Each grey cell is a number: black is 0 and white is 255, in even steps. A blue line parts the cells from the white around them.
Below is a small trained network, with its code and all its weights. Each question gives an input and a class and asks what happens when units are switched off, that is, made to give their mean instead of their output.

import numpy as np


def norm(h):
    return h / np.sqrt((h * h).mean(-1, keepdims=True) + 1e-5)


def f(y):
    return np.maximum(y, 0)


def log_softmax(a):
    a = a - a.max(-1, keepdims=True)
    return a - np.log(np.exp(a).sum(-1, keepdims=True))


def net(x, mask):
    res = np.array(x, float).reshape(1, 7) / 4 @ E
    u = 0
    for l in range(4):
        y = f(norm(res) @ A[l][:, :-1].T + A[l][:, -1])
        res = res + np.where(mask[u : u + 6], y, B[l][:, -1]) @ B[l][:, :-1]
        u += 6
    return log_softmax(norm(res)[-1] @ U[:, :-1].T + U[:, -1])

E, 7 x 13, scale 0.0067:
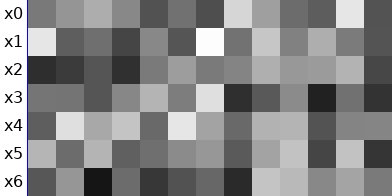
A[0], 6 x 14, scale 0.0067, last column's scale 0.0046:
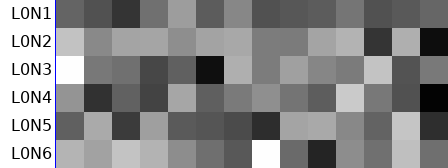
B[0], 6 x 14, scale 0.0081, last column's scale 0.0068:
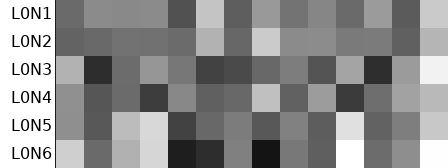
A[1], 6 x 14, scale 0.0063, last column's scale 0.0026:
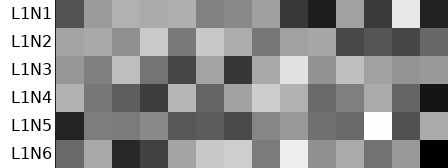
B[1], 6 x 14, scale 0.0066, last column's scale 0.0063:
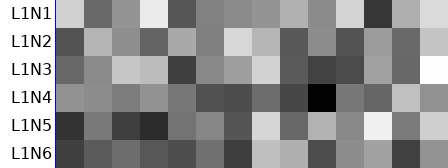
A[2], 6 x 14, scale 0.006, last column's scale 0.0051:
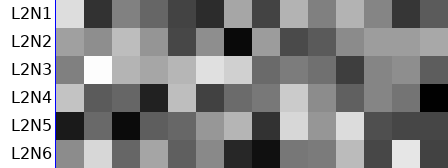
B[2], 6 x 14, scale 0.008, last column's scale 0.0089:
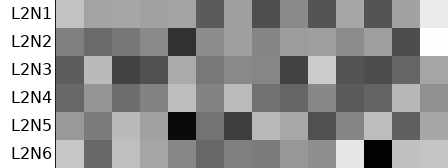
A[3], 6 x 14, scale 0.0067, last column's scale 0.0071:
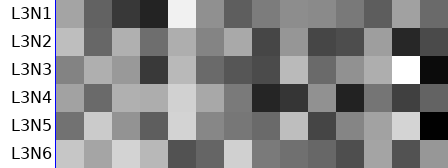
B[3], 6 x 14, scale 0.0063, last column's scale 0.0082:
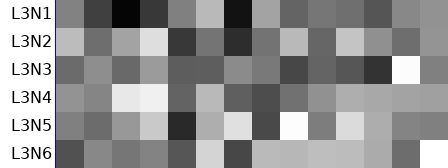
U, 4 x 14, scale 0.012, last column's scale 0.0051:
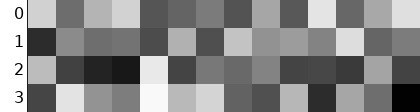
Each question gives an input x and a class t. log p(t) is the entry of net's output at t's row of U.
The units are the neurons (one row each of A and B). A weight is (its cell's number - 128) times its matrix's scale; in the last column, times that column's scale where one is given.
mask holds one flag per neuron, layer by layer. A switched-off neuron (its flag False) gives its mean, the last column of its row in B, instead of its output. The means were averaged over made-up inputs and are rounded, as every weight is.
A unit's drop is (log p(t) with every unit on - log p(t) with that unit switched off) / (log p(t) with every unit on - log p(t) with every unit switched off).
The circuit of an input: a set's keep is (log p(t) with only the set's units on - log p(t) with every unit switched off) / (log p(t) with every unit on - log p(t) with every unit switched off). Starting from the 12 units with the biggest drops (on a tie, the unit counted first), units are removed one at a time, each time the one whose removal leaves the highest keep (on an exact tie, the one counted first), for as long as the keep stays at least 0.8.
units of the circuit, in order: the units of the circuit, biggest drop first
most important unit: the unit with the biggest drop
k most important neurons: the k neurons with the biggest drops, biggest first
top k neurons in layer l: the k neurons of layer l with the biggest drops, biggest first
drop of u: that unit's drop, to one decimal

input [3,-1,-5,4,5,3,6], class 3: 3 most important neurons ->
[L0N6; L1N2; L2N3]
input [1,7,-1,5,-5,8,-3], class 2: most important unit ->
L0N3
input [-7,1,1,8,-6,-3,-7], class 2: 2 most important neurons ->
[L0N6; L0N4]
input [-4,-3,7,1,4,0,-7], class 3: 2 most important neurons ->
[L0N6; L0N3]
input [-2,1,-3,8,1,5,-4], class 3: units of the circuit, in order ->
[L0N6; L1N2]
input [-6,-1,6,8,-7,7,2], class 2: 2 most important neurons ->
[L0N6; L0N4]
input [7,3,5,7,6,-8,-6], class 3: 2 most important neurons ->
[L2N3; L0N3]
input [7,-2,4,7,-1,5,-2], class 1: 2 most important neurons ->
[L1N5; L0N6]
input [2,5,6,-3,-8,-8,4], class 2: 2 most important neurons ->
[L0N4; L0N6]
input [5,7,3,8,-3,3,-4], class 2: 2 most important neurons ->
[L0N3; L0N6]
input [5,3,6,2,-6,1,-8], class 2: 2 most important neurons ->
[L0N4; L0N5]
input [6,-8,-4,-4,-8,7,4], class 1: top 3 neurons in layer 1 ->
[L1N5; L1N3; L1N1]
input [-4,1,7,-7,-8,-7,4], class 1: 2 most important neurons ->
[L0N6; L0N3]
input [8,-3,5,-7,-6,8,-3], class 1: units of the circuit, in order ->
[L1N5]
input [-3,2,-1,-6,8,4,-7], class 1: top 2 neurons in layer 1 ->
[L1N3; L1N2]
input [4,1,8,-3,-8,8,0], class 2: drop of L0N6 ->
0.2
